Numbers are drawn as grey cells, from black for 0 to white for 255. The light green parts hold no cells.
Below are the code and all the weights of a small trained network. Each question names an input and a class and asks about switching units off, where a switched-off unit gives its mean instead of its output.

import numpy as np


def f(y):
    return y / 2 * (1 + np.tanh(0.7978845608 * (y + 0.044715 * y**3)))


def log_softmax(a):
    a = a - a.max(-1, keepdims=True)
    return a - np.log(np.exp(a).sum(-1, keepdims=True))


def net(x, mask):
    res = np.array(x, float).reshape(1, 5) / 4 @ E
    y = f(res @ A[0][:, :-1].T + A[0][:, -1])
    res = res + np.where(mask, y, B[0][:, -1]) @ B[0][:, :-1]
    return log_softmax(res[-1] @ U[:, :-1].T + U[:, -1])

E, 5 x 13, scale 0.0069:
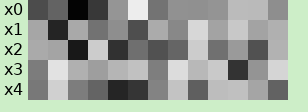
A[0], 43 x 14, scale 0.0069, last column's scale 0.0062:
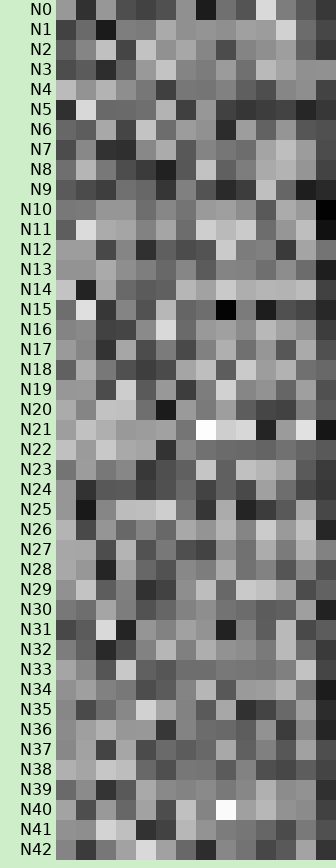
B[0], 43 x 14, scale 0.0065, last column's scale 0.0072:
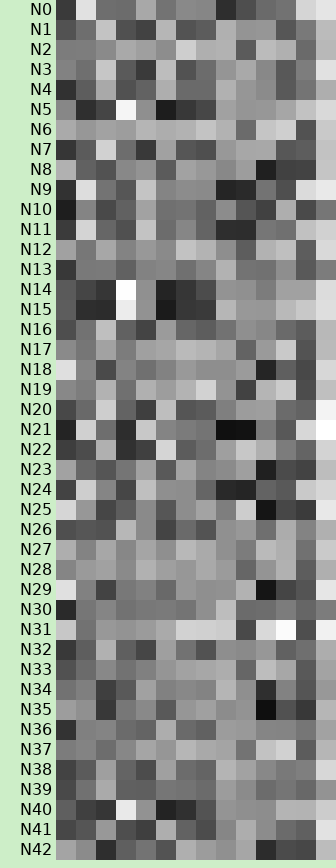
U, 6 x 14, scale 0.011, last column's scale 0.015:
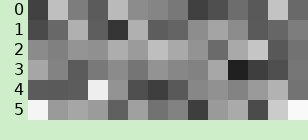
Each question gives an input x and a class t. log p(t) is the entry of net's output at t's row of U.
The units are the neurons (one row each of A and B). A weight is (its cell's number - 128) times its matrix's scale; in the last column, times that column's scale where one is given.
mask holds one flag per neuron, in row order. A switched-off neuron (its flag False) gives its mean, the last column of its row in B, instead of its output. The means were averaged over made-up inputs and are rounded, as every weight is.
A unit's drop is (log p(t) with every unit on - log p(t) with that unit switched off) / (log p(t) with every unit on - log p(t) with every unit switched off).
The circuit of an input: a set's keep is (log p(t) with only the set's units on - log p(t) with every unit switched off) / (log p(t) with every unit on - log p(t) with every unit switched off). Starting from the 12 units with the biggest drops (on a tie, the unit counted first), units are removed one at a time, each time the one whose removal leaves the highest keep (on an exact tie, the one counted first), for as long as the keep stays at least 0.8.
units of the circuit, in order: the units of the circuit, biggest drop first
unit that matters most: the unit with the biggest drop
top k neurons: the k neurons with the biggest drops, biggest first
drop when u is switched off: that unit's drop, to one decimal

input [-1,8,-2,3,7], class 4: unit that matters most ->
N14
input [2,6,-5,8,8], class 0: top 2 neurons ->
N21, N11
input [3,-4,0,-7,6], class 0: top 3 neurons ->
N9, N24, N0
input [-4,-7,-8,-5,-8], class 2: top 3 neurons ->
N31, N6, N2
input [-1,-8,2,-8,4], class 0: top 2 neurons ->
N9, N24
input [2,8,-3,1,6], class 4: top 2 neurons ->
N14, N40
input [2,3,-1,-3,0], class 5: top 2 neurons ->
N21, N15
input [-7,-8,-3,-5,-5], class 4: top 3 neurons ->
N5, N15, N3
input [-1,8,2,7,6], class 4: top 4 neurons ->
N14, N40, N26, N9
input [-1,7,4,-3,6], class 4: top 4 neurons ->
N14, N40, N25, N26
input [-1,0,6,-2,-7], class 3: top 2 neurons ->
N25, N42
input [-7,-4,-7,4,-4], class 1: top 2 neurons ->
N22, N38
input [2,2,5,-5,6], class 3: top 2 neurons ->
N29, N8
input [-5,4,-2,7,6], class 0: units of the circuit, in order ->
N21
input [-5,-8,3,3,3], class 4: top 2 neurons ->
N15, N5
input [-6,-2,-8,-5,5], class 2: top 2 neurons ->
N31, N6
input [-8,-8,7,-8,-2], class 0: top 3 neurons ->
N9, N24, N0
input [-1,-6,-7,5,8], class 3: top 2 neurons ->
N18, N29
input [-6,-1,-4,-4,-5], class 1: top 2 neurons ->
N22, N20
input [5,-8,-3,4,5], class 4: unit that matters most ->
N15
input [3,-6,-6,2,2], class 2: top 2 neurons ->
N31, N6
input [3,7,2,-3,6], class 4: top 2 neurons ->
N14, N40
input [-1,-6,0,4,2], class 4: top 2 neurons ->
N15, N5
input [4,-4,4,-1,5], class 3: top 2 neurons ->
N29, N31
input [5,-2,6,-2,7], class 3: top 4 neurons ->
N29, N8, N23, N31
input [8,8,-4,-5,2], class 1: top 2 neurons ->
N3, N1
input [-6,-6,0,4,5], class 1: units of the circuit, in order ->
N38
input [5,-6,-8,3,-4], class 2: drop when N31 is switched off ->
0.2
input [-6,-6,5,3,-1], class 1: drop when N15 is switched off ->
-0.1
